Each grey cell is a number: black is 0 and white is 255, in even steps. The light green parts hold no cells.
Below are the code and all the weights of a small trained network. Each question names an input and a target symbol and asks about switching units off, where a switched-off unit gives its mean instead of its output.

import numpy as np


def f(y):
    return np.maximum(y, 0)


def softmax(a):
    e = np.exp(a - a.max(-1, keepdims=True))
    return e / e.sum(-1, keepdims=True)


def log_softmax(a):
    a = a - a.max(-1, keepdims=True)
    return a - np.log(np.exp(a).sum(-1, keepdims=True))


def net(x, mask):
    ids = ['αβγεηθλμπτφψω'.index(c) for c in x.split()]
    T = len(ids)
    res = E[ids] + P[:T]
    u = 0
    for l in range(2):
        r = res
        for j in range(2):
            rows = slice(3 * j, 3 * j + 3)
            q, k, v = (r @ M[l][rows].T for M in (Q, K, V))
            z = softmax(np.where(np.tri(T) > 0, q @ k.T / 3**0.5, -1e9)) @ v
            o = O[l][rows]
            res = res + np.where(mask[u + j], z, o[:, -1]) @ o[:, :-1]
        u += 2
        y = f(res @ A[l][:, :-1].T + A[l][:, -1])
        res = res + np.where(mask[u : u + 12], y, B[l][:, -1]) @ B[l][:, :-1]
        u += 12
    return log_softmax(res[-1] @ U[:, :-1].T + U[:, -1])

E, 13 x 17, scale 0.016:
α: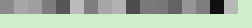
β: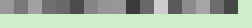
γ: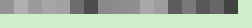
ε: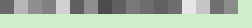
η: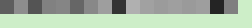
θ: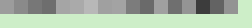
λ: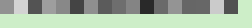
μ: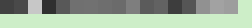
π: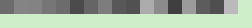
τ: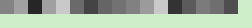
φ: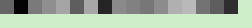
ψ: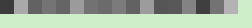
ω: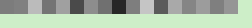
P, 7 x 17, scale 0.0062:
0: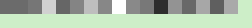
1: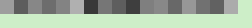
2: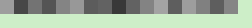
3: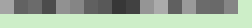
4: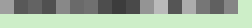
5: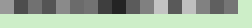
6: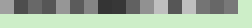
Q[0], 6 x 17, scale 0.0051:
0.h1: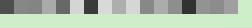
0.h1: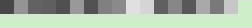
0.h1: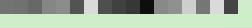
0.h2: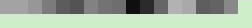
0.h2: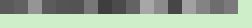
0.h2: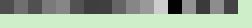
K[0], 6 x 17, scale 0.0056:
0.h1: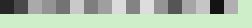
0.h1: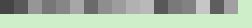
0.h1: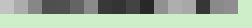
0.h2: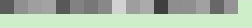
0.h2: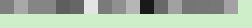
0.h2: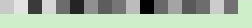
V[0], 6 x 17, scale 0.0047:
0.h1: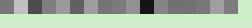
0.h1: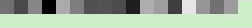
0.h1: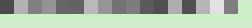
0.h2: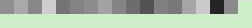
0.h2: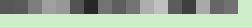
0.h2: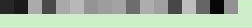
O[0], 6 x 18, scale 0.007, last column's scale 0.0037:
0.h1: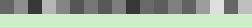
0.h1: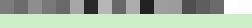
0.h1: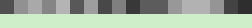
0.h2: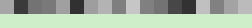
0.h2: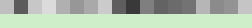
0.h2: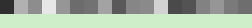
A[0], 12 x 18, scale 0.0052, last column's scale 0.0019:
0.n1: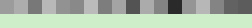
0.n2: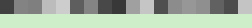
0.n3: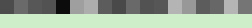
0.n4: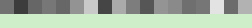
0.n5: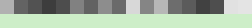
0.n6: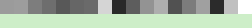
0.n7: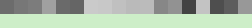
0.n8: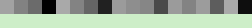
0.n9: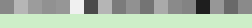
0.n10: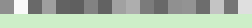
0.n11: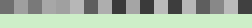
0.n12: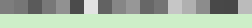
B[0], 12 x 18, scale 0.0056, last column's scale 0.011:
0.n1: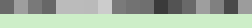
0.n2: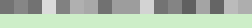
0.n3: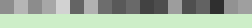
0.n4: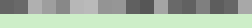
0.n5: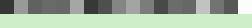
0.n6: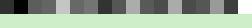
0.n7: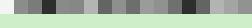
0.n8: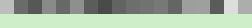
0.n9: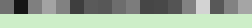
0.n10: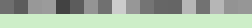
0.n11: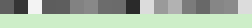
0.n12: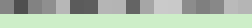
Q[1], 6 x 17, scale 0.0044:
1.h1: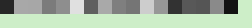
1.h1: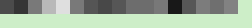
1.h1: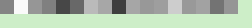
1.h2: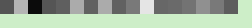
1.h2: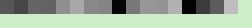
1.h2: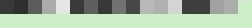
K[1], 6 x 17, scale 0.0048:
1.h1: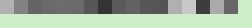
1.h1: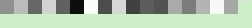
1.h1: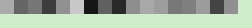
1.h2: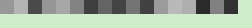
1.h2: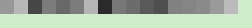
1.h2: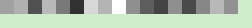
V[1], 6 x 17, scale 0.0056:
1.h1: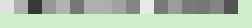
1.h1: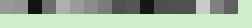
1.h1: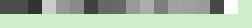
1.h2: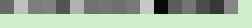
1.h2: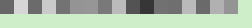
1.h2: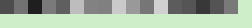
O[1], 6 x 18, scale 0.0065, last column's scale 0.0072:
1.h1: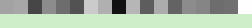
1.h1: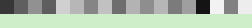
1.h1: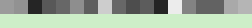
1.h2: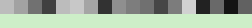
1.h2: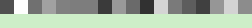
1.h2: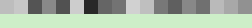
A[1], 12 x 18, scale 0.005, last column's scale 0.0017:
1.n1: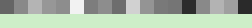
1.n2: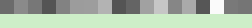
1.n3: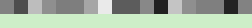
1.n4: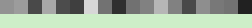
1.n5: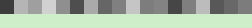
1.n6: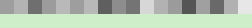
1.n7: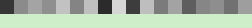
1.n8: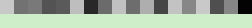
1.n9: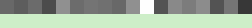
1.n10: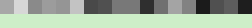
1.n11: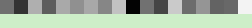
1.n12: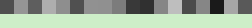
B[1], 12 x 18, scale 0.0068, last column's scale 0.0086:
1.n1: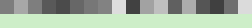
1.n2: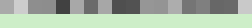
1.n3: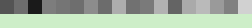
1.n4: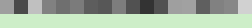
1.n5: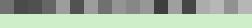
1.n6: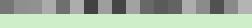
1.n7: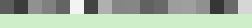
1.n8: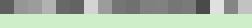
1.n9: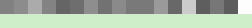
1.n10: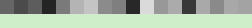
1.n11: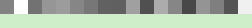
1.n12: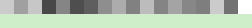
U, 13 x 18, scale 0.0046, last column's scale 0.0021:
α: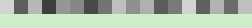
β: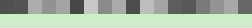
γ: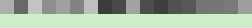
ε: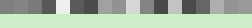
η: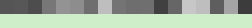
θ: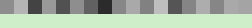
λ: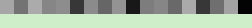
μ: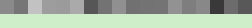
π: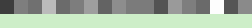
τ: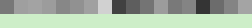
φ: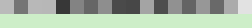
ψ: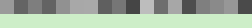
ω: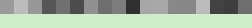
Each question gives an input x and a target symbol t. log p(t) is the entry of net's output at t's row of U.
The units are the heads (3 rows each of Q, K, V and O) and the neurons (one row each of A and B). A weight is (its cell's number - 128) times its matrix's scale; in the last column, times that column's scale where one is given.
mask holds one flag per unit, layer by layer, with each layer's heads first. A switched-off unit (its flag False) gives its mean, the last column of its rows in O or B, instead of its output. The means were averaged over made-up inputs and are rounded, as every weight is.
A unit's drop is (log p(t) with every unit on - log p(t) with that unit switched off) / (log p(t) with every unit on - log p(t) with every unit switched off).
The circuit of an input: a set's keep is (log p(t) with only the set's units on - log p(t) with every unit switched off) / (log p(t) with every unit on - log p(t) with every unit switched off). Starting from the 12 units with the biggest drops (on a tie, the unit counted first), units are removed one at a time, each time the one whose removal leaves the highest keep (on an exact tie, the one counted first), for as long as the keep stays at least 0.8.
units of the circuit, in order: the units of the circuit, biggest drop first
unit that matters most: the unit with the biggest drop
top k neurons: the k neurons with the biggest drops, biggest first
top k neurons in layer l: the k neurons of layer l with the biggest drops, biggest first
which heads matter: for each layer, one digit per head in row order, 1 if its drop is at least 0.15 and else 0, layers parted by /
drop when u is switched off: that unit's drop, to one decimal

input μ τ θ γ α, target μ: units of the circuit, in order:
[1.h1; 1.n7; 0.n6; 1.n11]
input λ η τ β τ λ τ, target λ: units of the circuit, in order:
[0.h1; 1.h2; 1.n4]
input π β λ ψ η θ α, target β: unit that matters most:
0.h1
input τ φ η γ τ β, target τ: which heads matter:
11 / 10
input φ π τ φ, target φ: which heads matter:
00 / 11
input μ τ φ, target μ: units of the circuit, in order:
[1.h1; 1.n7; 1.n11]
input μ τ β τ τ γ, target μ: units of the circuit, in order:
[1.h1; 1.n7; 0.h2; 1.n11]
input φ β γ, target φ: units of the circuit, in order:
[1.h1; 1.h2; 0.n12; 0.n5]
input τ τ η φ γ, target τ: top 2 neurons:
[0.n11; 0.n1]
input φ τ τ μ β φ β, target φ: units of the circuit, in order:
[1.h1; 1.h2; 0.h1; 0.n12]
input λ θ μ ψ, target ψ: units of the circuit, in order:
[0.h2; 1.n10; 1.h2; 0.n3]
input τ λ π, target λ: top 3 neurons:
[0.n5; 0.n6; 0.n8]
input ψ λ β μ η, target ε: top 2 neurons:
[1.n12; 0.n11]
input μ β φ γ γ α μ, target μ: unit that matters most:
1.h1
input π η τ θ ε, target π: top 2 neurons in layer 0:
[0.n11; 0.n6]
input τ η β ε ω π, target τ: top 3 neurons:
[0.n11; 0.n1; 1.n2]
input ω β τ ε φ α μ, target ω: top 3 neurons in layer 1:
[1.n11; 1.n3; 1.n12]
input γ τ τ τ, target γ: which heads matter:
10 / 10
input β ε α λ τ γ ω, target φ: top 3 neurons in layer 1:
[1.n6; 1.n7; 1.n4]
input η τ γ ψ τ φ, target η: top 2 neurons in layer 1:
[1.n3; 1.n12]
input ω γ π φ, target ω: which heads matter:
00 / 11
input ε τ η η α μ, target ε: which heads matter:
10 / 11
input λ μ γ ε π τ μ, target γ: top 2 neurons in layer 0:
[0.n6; 0.n3]
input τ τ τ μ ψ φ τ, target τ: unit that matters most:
0.h1
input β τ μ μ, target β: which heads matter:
01 / 11
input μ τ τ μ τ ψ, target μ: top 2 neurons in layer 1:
[1.n7; 1.n11]
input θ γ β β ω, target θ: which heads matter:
11 / 01
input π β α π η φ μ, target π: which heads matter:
10 / 11
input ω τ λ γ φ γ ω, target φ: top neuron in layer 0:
[0.n6]
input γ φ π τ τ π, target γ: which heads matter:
10 / 10
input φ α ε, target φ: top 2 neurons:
[0.n12; 0.n5]
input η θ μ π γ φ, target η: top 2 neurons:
[0.n7; 1.n3]
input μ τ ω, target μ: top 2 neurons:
[1.n7; 0.n6]
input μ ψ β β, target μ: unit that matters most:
1.h1
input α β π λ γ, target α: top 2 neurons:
[0.n6; 0.n11]
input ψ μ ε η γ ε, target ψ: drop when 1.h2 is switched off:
0.9
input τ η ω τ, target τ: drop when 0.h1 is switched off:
0.4
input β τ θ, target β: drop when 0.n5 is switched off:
0.1
